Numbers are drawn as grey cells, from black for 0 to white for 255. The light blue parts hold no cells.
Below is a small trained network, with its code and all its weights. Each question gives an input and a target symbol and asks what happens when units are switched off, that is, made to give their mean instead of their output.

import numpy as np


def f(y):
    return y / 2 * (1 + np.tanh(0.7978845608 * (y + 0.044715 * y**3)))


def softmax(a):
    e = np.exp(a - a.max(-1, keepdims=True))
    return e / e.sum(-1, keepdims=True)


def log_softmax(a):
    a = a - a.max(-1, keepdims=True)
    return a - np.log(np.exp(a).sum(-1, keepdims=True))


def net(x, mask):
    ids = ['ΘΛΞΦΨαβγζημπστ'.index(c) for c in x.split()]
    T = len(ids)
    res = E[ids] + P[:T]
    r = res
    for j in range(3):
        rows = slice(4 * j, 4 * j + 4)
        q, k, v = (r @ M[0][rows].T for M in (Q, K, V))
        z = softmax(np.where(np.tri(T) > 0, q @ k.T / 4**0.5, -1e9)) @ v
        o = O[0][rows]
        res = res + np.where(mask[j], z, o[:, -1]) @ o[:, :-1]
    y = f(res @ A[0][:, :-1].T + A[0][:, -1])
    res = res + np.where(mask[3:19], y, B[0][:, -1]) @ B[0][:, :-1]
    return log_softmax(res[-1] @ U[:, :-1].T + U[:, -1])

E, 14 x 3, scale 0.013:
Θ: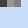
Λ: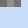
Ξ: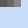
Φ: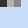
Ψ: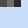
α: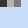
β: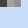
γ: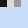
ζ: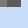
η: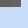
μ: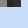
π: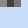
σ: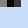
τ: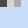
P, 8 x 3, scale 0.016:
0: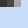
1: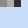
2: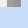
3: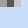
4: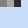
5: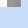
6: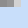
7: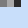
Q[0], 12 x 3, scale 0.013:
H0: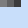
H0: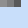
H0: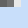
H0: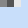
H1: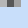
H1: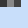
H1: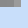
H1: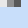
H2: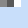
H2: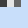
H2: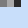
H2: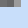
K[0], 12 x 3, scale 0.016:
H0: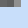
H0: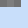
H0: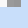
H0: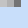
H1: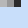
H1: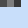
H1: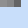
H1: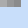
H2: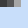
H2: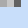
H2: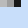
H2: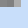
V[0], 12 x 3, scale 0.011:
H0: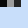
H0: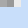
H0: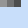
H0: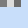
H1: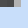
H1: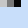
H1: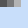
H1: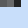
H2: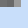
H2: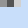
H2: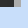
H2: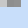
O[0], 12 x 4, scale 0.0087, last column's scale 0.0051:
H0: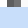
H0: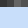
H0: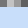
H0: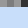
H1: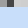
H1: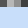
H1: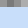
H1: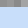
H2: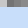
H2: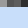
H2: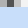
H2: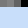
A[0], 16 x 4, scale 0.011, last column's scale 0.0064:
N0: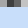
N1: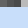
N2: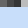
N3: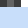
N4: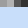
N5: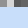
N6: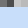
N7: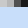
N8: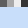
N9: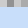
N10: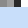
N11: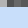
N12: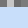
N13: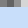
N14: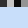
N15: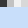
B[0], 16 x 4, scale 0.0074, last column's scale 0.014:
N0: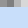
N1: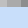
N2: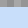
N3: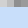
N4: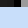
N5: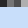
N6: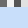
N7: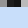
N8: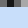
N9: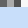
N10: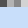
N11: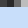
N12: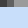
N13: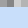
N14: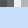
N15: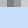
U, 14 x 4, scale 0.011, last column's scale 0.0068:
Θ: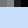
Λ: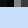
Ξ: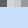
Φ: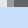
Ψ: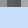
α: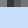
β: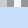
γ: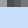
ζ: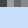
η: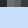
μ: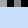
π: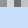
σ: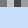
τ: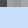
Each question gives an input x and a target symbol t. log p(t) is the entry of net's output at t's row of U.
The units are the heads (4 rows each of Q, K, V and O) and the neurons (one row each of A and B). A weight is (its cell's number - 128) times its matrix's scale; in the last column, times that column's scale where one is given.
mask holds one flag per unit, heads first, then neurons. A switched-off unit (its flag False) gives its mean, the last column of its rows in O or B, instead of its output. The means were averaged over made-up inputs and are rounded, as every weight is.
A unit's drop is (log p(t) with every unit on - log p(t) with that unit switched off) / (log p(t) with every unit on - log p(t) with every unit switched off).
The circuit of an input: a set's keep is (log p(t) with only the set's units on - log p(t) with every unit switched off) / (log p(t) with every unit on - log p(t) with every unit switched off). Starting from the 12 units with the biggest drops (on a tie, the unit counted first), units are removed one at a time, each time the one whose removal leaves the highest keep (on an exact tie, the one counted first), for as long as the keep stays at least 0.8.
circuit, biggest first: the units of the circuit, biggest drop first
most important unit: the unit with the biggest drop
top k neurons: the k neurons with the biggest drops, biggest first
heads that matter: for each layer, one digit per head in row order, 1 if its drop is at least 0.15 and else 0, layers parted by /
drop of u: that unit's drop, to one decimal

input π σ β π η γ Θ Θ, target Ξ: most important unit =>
H2
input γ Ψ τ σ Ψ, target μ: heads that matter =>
110
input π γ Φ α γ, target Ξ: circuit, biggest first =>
[H2 N14]
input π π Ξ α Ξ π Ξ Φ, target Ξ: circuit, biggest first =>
[H2 N14 N3]
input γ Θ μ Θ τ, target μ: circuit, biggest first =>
[H1 H0]
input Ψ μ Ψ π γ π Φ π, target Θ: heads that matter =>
101
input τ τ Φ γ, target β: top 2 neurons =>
[N13 N15]
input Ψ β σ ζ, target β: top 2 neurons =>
[N15 N5]
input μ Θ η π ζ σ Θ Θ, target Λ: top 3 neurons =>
[N6 N14 N4]
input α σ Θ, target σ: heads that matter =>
010
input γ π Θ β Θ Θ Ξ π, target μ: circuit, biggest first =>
[H0 N6]
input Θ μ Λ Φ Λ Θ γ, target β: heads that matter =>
000
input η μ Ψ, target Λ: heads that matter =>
011
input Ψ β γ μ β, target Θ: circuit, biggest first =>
[H0 H2 N7 N4]
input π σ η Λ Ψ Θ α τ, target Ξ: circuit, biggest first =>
[H2 N14]
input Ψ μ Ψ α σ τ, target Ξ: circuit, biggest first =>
[H0]
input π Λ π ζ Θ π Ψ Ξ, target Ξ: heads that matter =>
001
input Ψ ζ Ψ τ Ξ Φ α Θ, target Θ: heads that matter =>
111
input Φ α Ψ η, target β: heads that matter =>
001
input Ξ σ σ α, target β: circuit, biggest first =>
[H2]
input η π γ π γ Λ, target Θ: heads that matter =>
010
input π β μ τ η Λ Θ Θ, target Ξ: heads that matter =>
001
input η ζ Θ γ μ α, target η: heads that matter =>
011
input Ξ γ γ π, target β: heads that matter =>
000
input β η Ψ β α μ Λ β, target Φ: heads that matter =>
111
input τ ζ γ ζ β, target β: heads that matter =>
110
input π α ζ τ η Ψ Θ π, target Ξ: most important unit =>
N14
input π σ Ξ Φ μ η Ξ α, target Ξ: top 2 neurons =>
[N14 N7]
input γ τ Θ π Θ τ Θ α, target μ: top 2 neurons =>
[N6 N11]
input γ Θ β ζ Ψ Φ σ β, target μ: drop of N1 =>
0.0
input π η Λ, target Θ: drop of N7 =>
0.2
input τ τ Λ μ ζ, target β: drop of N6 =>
0.1
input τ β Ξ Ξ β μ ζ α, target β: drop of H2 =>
0.1
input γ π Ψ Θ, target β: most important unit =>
N15
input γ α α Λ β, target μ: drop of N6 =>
0.2
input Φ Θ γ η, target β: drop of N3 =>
-0.1
